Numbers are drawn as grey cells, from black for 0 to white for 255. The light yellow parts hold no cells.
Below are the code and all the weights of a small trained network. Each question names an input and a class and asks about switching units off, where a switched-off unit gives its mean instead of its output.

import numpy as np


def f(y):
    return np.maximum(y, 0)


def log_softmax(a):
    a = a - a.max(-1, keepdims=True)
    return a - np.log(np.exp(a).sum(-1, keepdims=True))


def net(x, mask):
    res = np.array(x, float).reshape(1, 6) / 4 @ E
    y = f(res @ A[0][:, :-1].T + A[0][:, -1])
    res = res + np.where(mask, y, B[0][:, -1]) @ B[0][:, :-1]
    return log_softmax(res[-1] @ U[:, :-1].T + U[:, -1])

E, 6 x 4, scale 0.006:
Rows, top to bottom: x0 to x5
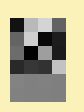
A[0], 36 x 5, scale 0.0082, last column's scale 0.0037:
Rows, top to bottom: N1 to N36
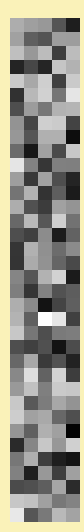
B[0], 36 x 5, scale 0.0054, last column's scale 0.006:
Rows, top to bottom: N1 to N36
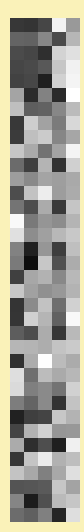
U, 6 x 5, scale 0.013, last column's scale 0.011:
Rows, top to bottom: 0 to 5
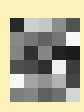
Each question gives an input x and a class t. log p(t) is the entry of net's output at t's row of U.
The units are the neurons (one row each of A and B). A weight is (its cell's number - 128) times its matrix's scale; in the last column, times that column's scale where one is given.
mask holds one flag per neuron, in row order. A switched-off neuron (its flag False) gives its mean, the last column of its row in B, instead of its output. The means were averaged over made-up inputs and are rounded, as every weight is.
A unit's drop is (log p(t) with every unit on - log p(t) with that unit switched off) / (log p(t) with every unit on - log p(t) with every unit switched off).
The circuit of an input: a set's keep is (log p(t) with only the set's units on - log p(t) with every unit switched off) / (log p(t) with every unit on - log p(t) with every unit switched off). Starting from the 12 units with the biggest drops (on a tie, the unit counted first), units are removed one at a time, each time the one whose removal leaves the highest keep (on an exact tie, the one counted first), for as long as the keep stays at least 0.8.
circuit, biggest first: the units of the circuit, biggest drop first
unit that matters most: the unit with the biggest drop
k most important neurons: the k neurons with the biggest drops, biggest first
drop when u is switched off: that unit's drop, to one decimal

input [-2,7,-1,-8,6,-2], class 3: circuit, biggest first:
(N5 N3 N1)
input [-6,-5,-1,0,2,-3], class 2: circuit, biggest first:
(N36 N28)
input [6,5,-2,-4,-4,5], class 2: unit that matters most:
N6
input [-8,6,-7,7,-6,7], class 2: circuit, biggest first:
(N11 N14 N23)
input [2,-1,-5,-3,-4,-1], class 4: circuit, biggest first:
(N26 N27)
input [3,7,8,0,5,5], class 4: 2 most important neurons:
(N16 N24)
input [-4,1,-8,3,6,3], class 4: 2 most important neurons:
(N26 N15)
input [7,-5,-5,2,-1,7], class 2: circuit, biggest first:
(N31 N6)
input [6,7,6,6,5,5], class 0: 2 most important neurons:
(N32 N25)
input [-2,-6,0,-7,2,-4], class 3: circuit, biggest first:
(N5 N3)
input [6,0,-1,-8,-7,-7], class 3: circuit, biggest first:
(N5 N3 N35)
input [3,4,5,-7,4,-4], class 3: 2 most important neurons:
(N5 N3)
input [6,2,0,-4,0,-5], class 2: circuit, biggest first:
(N6 N17)
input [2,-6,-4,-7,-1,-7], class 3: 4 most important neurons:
(N5 N35 N3 N29)
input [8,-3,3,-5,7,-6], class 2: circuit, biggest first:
(N6)
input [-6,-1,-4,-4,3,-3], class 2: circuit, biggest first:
(N11 N36 N23)
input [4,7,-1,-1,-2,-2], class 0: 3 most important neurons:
(N32 N25 N13)
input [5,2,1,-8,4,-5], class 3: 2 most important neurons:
(N5 N3)
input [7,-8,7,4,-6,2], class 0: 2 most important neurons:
(N8 N22)
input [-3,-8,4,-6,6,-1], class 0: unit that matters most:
N22
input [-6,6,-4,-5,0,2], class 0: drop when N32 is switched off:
0.4
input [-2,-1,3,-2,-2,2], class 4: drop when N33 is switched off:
0.2
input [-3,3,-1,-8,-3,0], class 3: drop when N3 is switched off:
0.1
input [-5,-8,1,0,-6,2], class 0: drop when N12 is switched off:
0.0
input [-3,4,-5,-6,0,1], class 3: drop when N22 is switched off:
0.1
